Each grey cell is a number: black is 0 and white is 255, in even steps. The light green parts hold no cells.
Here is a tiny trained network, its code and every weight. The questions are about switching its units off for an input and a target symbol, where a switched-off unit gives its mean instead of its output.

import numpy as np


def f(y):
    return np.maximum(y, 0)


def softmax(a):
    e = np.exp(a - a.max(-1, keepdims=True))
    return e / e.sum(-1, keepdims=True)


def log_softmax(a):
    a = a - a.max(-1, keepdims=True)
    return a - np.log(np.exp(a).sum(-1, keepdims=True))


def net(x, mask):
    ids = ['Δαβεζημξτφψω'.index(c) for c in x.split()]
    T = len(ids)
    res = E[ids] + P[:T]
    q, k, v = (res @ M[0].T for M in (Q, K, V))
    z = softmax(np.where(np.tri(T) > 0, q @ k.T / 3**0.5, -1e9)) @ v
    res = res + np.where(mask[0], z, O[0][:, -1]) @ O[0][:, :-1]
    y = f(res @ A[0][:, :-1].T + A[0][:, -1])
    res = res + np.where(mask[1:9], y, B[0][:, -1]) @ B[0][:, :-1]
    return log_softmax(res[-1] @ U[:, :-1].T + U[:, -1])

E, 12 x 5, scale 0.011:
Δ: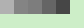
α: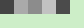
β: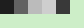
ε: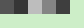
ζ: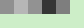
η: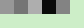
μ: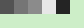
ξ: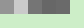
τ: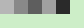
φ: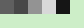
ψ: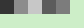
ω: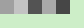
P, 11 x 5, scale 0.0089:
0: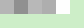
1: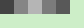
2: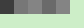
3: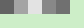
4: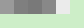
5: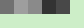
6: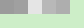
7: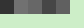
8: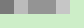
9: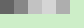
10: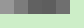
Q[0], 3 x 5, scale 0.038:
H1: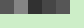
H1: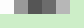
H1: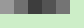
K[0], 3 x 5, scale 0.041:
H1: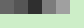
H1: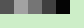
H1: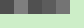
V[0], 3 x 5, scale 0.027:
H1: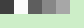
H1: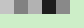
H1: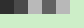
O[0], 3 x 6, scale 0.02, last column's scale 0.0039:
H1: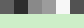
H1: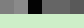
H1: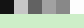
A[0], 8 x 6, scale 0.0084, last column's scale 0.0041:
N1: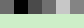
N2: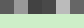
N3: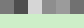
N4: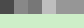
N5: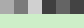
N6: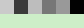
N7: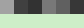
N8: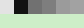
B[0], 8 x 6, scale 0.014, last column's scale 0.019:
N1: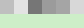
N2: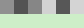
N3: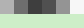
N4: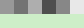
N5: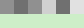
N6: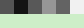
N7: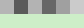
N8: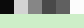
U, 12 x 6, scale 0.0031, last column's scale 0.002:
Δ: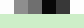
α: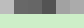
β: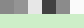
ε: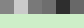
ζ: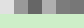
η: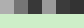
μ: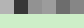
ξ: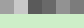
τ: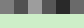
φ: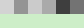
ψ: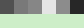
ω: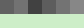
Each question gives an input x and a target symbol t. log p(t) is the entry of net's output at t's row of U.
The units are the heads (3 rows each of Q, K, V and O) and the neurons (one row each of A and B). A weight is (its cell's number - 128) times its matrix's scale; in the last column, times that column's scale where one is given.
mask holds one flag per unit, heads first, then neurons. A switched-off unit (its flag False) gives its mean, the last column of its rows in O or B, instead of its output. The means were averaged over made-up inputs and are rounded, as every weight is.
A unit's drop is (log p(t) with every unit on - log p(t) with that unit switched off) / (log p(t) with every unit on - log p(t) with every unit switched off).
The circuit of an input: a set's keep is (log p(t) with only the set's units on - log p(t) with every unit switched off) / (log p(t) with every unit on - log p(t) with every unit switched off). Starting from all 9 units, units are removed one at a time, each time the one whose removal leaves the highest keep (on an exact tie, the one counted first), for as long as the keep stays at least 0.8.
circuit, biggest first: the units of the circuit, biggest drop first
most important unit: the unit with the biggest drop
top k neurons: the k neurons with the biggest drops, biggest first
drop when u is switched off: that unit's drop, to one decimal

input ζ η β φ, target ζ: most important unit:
H1
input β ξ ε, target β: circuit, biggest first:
H1, N4
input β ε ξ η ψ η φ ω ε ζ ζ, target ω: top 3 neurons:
N8, N6, N3
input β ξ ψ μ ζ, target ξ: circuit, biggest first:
N1, H1, N8
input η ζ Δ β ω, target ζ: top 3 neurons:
N1, N8, N2
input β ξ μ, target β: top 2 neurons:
N4, N6
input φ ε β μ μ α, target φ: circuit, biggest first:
H1, N5
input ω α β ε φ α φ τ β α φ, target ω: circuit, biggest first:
N8, N6, H1, N3
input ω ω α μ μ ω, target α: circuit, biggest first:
H1, N3
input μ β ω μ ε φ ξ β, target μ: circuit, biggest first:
H1, N8, N6
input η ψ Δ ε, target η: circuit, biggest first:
H1, N2
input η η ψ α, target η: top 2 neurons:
N2, N8
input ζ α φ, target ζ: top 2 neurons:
N1, N2
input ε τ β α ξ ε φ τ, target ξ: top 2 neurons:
N1, N8
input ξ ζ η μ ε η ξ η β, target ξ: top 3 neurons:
N1, N8, N5
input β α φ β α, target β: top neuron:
N4
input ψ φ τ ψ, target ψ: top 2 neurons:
N2, N3
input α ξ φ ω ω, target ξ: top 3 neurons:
N1, N8, N5
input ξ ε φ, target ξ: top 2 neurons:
N1, N8
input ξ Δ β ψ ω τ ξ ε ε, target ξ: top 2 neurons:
N1, N8
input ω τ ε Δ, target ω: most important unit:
N8
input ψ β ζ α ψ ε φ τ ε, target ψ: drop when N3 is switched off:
0.2
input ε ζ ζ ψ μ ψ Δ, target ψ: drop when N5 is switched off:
-0.1
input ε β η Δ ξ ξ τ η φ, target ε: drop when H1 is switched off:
1.0
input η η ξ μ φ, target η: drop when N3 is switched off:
0.0
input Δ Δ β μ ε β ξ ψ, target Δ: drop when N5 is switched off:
0.1
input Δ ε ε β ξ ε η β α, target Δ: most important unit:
H1
